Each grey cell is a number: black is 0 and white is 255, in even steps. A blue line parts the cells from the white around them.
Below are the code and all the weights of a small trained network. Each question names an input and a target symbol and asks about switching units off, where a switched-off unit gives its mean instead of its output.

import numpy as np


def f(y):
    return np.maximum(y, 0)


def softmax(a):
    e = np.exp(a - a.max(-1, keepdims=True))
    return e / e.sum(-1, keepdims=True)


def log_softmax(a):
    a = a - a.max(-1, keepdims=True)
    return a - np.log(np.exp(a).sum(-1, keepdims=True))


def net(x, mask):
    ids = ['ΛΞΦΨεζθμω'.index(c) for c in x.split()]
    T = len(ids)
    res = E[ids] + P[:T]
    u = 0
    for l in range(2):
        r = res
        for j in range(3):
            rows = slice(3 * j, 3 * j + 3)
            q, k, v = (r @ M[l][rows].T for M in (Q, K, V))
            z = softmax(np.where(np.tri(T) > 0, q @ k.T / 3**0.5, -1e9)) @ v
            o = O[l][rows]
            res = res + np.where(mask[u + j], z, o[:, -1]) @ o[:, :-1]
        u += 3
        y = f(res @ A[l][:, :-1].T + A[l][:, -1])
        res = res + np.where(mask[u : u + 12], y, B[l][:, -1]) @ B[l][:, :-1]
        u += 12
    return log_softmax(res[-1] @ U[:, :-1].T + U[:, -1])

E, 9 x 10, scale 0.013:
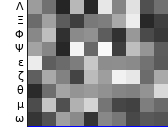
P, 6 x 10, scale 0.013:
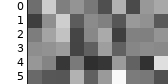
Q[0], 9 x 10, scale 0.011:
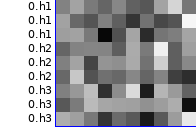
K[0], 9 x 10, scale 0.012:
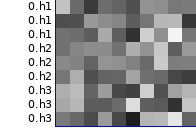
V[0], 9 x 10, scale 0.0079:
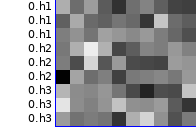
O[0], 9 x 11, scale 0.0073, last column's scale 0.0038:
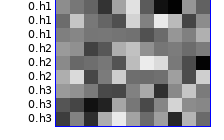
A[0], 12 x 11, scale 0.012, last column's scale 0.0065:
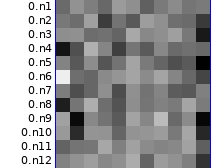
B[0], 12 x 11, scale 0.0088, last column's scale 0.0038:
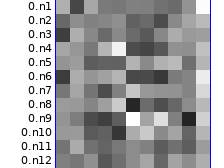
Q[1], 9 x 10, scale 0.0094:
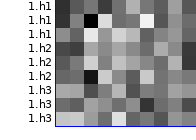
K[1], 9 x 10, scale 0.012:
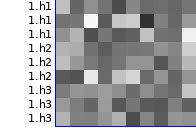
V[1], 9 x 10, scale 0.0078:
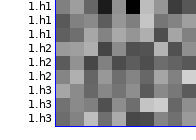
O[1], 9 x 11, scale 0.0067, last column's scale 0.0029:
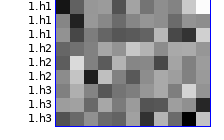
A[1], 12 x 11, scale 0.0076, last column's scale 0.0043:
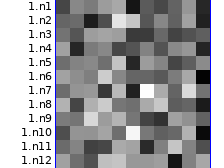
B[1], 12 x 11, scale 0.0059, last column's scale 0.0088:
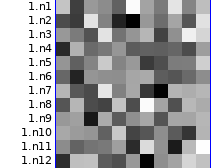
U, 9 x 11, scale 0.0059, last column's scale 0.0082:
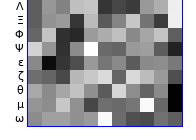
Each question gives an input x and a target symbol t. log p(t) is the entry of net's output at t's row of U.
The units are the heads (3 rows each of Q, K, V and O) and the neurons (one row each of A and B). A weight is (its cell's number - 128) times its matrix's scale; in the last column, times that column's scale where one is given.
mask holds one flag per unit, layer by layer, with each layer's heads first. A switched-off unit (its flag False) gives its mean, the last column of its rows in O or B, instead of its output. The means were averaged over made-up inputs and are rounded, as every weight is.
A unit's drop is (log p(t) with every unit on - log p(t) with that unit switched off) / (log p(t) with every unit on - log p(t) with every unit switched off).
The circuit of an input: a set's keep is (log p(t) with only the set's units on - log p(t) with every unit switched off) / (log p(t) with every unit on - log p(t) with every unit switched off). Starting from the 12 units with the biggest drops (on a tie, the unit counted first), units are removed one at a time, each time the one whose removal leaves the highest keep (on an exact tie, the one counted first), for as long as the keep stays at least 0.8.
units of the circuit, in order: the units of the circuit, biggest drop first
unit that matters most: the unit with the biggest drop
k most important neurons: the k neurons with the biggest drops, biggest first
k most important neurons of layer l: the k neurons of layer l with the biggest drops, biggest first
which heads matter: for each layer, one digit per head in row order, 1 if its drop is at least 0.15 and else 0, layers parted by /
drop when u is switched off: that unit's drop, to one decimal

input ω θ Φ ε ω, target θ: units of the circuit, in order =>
(0.h3; 0.h1)
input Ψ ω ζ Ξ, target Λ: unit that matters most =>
0.h2
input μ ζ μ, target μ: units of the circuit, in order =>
(0.h3; 0.h1)
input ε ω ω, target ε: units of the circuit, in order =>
(0.h3; 0.h2; 0.h1)
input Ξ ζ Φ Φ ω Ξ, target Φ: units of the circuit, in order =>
(0.h3; 1.h1)
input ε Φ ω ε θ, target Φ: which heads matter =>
111 / 000
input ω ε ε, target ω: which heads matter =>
101 / 000
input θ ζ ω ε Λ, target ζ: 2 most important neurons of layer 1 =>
(1.n2; 1.n11)
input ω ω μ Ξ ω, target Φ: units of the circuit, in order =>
(0.h1; 0.n7)
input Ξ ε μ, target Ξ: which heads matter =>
101 / 001
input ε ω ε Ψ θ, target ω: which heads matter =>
101 / 000
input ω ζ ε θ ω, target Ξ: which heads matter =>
110 / 000
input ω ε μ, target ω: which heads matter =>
001 / 000
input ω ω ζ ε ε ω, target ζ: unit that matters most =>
1.h2
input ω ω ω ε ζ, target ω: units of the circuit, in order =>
(0.h3; 0.h1; 1.h2)
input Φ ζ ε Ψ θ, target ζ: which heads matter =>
101 / 000
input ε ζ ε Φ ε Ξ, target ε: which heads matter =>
001 / 000
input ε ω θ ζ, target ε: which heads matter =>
111 / 000
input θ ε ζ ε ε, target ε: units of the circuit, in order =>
(0.h3; 1.h2)
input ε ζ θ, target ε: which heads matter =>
011 / 000
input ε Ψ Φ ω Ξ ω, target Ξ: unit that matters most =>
0.h1
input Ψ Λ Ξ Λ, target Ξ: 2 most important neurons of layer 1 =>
(1.n3; 1.n7)
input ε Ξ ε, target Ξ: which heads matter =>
010 / 000
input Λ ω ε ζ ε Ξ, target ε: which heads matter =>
011 / 000
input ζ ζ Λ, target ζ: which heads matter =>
101 / 110
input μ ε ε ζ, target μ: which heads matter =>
101 / 001
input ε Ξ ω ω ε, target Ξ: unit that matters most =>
0.n6
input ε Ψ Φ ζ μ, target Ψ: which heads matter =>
100 / 100
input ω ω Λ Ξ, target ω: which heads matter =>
111 / 000
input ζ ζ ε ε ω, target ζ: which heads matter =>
101 / 000
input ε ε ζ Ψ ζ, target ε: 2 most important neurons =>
(0.n9; 1.n12)
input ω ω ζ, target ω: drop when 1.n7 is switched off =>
0.0
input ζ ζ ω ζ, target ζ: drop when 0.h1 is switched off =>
0.5
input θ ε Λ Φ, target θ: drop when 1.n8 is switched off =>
0.2
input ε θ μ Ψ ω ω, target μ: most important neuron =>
(1.n11)
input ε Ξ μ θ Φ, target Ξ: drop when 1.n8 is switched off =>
0.0
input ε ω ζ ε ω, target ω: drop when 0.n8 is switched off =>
0.0
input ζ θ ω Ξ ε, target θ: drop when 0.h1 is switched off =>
0.4
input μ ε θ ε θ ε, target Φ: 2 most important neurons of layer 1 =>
(1.n8; 1.n2)
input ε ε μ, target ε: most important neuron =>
(1.n1)
